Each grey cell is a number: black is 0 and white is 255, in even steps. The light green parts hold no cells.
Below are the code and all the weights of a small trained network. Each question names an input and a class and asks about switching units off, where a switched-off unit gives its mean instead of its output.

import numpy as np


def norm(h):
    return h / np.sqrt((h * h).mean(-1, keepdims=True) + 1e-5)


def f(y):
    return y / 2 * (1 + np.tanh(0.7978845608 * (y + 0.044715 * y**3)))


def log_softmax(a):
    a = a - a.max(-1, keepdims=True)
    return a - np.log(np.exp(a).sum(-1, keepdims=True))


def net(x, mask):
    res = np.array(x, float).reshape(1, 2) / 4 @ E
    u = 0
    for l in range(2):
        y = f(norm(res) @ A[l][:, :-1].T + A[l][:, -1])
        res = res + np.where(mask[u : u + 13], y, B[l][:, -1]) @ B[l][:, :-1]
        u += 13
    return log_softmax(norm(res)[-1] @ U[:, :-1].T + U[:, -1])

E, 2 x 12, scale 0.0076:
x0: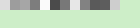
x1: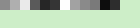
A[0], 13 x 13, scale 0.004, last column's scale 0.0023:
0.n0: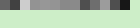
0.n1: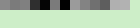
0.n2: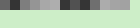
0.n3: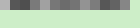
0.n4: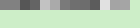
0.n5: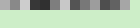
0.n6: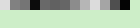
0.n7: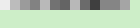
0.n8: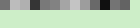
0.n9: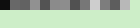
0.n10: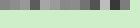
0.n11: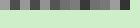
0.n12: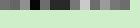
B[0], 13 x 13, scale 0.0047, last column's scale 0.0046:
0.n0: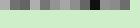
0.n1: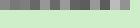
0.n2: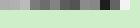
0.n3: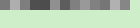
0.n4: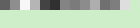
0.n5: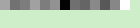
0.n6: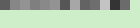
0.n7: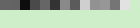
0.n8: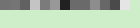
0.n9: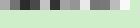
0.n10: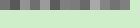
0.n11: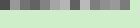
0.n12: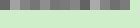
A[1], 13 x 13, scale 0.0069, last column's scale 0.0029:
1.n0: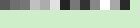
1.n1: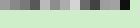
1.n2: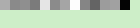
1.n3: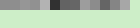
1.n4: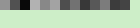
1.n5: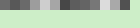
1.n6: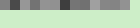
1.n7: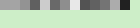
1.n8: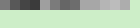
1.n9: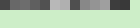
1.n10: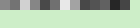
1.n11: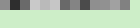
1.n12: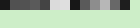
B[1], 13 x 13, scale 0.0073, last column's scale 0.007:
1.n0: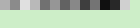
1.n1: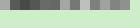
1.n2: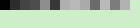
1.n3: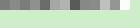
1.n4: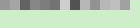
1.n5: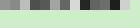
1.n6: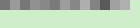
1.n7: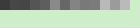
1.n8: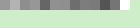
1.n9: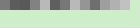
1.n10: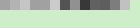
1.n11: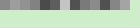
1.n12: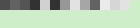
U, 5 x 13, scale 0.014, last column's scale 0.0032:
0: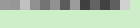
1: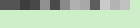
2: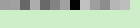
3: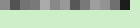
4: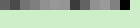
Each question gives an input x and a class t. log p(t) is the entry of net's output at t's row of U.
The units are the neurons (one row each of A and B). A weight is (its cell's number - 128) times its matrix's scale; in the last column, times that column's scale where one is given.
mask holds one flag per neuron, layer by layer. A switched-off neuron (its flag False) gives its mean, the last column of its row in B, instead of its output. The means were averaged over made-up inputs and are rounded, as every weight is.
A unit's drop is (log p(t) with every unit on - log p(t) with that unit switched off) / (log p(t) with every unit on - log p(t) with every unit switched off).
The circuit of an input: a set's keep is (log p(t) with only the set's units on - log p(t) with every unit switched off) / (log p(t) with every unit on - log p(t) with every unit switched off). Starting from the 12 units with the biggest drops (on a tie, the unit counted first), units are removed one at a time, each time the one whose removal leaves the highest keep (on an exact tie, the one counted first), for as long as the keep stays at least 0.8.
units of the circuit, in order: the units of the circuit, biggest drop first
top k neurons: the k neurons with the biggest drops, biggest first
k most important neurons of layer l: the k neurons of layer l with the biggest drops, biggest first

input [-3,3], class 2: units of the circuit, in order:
1.n5
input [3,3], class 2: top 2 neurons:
0.n8, 0.n7
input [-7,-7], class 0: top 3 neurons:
1.n0, 1.n5, 0.n7
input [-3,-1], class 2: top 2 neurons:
0.n9, 1.n8
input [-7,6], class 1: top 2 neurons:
1.n12, 0.n2
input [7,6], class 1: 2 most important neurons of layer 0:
0.n2, 0.n4
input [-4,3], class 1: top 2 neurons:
0.n2, 0.n4
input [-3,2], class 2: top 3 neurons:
0.n5, 0.n9, 1.n12
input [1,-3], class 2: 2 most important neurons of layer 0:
0.n2, 0.n4
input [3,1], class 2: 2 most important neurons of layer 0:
0.n7, 0.n8
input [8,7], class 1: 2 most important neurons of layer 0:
0.n2, 0.n4
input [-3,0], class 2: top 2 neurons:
0.n9, 1.n8
